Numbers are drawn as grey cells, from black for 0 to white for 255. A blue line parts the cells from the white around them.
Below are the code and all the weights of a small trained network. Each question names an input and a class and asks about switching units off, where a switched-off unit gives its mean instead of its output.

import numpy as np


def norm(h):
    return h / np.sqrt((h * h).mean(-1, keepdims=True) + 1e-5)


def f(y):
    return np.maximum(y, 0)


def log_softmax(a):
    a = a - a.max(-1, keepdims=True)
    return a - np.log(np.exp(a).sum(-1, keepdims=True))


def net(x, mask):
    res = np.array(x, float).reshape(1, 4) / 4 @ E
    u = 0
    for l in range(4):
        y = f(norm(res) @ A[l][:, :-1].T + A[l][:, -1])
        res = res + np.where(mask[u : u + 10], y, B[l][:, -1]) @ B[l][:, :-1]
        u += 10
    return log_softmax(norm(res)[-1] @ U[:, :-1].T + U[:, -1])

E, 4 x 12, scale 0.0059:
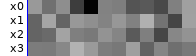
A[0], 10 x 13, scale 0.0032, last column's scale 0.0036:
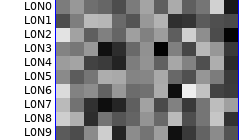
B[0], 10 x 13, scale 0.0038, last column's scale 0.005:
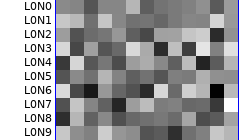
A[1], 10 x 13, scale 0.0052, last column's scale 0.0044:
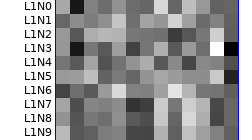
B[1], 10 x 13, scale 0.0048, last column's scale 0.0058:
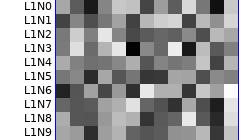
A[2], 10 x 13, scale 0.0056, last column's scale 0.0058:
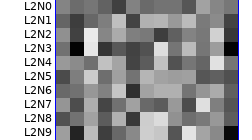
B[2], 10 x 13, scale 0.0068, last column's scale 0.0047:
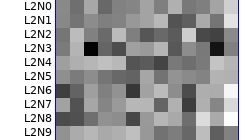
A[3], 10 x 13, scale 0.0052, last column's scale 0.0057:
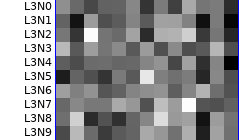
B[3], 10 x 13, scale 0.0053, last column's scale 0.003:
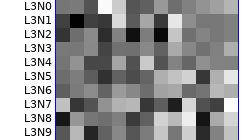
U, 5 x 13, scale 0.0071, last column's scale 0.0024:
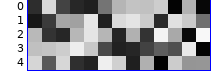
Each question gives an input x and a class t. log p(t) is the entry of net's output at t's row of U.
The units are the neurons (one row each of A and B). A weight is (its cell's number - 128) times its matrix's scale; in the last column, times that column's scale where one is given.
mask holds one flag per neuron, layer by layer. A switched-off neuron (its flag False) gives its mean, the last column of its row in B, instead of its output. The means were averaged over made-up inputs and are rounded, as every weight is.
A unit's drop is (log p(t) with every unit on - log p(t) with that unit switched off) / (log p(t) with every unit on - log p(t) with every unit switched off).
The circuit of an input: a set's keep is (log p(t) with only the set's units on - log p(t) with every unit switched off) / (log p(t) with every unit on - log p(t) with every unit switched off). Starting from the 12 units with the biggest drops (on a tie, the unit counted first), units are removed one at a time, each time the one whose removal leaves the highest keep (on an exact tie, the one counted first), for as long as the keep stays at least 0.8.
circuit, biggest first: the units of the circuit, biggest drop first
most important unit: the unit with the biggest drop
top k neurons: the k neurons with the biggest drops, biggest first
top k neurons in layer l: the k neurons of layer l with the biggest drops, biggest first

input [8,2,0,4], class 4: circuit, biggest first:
[L0N3]
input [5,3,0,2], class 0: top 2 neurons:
[L0N4; L0N7]
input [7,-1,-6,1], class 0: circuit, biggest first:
[L0N4; L0N7]
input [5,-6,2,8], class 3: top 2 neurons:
[L0N9; L1N2]
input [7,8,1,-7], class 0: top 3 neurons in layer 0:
[L0N4; L0N8; L0N7]
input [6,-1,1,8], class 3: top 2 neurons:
[L0N9; L1N2]
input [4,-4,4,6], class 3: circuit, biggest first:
[L0N9; L1N2; L0N1]
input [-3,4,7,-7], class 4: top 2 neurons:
[L1N4; L2N7]
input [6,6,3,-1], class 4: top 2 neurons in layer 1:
[L1N4; L1N2]
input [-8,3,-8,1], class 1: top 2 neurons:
[L1N6; L1N1]
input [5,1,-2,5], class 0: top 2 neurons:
[L0N7; L2N7]
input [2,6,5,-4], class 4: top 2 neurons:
[L0N3; L1N4]
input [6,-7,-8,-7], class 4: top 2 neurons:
[L0N3; L0N7]
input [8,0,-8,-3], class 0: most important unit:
L0N4
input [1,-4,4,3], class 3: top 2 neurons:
[L1N2; L0N9]
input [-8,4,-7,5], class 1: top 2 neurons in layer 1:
[L1N6; L1N1]
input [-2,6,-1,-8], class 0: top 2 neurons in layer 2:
[L2N7; L2N4]
